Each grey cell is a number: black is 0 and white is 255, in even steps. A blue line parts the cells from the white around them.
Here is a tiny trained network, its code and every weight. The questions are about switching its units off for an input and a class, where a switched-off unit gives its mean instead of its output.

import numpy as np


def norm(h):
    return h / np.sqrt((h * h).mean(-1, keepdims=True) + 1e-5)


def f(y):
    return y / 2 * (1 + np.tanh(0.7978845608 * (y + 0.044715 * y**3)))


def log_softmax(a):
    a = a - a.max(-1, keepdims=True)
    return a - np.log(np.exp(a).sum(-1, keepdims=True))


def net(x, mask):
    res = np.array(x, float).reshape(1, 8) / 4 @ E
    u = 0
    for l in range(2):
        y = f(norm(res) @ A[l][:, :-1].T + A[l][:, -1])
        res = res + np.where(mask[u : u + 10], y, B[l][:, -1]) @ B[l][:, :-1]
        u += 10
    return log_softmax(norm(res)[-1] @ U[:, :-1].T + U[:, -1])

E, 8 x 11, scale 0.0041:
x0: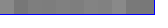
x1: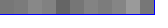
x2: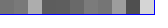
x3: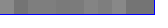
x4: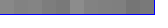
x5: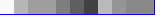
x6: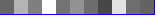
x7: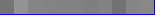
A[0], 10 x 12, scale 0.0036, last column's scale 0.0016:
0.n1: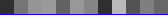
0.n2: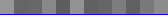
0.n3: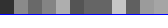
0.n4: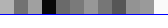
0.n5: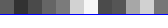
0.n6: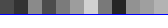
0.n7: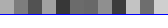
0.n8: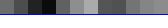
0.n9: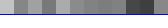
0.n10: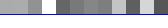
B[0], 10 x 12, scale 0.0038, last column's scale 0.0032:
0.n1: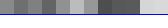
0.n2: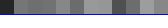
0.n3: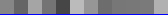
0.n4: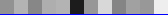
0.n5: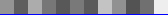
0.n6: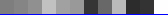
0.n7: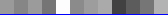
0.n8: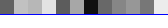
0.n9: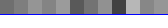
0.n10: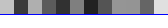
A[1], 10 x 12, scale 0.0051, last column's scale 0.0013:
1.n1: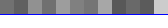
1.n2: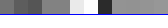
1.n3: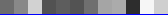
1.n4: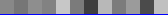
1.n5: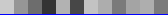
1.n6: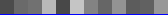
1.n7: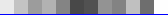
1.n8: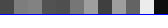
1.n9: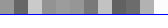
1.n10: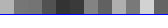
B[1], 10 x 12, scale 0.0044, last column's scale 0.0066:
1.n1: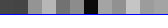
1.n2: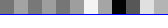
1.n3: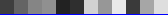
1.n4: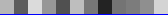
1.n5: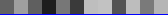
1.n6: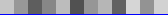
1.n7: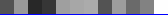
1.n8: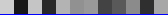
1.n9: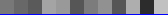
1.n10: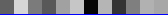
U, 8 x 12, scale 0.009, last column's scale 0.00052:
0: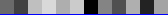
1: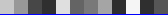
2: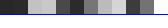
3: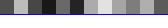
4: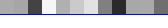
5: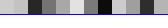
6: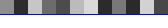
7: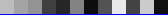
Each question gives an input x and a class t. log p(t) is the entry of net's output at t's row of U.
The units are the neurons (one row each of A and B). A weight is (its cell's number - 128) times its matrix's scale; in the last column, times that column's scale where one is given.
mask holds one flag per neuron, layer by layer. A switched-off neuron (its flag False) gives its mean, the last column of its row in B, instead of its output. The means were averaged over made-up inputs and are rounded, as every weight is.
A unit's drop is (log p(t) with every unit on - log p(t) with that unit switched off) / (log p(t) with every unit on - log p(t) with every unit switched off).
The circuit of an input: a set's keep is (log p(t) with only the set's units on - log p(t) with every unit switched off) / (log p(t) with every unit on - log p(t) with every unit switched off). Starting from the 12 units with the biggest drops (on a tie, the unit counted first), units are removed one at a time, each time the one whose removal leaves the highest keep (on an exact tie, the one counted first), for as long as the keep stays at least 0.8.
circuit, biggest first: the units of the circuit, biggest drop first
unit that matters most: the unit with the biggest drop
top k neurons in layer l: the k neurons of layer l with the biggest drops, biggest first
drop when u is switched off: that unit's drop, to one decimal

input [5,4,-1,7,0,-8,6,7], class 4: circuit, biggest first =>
[1.n6]
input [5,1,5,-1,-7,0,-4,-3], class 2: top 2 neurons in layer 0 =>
[0.n6, 0.n8]
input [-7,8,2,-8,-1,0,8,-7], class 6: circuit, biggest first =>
[0.n1, 0.n8, 0.n6]
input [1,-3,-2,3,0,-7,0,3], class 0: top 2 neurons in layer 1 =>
[1.n3, 1.n7]
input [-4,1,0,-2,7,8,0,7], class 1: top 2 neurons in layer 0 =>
[0.n6, 0.n8]
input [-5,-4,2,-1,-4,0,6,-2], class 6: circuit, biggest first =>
[0.n1, 0.n8]
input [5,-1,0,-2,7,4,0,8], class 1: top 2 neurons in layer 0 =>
[0.n6, 0.n8]
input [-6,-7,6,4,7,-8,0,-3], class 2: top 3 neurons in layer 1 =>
[1.n3, 1.n4, 1.n7]
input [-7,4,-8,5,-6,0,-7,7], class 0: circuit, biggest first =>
[0.n6, 1.n4, 1.n1]
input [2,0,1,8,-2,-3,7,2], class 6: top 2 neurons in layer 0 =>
[0.n1, 0.n10]
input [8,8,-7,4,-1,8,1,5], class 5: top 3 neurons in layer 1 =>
[1.n7, 1.n6, 1.n4]
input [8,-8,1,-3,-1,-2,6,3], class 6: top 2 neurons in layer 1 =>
[1.n8, 1.n9]
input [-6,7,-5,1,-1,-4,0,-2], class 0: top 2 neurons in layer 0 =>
[0.n5, 0.n6]
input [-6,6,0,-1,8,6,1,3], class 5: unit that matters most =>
1.n7
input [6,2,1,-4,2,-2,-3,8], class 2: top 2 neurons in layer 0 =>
[0.n5, 0.n4]
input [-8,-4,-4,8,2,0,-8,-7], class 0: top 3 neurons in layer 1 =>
[1.n4, 1.n1, 1.n6]
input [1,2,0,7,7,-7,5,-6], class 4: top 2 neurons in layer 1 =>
[1.n6, 1.n2]
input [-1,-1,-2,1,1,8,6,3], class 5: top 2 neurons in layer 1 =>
[1.n7, 1.n3]
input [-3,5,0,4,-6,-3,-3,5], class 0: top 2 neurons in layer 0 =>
[0.n6, 0.n8]
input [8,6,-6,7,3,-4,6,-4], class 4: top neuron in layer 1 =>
[1.n2]
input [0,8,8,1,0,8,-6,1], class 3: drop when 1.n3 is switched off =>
0.1
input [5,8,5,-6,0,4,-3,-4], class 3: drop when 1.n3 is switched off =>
0.1
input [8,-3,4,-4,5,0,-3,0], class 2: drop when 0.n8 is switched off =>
0.1
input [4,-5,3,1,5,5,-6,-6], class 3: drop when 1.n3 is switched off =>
0.2
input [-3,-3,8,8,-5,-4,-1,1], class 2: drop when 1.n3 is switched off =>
0.2
